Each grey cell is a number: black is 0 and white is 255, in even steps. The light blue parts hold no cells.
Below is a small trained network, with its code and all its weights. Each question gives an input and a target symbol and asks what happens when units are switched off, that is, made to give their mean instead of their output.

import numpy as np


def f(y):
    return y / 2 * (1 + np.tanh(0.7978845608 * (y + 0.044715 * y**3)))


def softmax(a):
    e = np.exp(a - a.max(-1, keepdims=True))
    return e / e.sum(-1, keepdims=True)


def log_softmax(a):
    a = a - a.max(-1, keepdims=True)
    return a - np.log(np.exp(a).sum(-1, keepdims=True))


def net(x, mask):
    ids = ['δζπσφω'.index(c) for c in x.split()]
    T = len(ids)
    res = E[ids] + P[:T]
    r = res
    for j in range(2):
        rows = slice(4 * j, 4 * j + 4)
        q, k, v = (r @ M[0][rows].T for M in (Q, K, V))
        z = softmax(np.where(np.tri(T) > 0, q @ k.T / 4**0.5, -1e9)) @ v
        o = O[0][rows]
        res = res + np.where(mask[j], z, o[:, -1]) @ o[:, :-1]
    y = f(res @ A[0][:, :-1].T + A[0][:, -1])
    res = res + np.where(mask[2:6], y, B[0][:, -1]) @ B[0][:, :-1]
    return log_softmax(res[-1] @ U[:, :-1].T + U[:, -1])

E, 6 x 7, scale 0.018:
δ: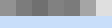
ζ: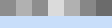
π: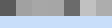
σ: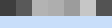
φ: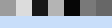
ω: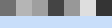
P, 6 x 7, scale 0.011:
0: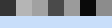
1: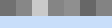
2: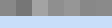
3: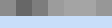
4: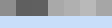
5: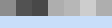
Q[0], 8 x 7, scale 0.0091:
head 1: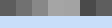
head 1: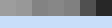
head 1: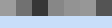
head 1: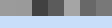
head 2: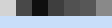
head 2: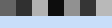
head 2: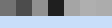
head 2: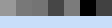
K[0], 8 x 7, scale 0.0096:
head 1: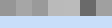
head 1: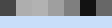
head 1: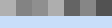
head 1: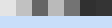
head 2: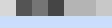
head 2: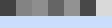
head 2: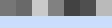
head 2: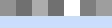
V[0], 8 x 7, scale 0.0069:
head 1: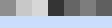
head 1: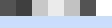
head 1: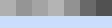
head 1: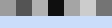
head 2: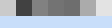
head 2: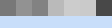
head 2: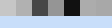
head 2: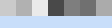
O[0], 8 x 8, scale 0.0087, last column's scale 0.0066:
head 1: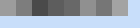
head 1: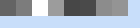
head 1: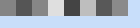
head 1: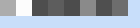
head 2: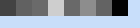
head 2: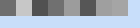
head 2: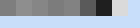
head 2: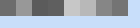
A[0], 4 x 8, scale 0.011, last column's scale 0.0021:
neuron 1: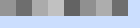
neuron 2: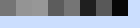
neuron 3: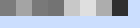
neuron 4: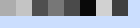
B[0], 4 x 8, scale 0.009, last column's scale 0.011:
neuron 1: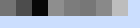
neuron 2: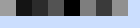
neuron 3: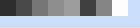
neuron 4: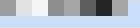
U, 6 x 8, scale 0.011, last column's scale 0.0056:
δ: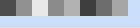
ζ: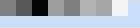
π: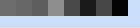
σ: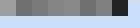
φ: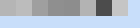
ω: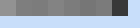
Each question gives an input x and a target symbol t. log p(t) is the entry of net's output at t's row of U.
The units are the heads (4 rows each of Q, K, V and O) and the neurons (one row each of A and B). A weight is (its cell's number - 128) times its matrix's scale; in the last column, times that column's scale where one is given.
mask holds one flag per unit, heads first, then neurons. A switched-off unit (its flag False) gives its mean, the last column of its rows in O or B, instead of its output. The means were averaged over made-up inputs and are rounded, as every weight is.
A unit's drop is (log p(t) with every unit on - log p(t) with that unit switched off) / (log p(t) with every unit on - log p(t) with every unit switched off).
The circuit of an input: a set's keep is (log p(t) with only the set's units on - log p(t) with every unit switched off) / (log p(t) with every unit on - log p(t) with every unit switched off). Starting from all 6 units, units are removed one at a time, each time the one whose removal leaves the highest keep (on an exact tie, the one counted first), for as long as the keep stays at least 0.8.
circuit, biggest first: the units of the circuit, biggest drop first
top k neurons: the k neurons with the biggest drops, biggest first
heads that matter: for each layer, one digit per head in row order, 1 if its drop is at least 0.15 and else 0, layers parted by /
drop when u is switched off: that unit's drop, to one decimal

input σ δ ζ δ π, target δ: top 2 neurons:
neuron 4; neuron 2
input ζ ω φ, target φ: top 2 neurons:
neuron 4; neuron 3
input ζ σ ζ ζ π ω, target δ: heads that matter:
00
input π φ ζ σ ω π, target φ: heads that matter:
11
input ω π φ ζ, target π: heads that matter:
01
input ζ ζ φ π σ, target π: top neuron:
neuron 2
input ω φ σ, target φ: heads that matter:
00
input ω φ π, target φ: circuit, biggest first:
neuron 3; head 2
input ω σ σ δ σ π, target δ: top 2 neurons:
neuron 4; neuron 3
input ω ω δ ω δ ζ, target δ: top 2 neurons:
neuron 3; neuron 4
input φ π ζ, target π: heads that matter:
11
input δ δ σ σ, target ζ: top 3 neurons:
neuron 1; neuron 4; neuron 3
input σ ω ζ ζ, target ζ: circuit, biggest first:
head 1; neuron 1; head 2
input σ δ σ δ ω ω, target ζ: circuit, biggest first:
head 2
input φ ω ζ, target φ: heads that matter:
01
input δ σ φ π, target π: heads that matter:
11
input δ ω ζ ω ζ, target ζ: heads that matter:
10
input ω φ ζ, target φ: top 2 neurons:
neuron 3; neuron 1
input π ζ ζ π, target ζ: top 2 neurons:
neuron 1; neuron 4
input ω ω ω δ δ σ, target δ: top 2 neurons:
neuron 3; neuron 2
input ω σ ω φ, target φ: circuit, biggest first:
neuron 4
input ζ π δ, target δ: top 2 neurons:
neuron 4; neuron 2
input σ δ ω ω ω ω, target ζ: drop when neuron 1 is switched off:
0.0
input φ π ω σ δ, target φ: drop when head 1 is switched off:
0.4
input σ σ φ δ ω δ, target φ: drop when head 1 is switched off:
0.3
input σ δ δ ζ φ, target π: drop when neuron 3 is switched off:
-0.1
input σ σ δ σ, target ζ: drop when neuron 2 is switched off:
0.0
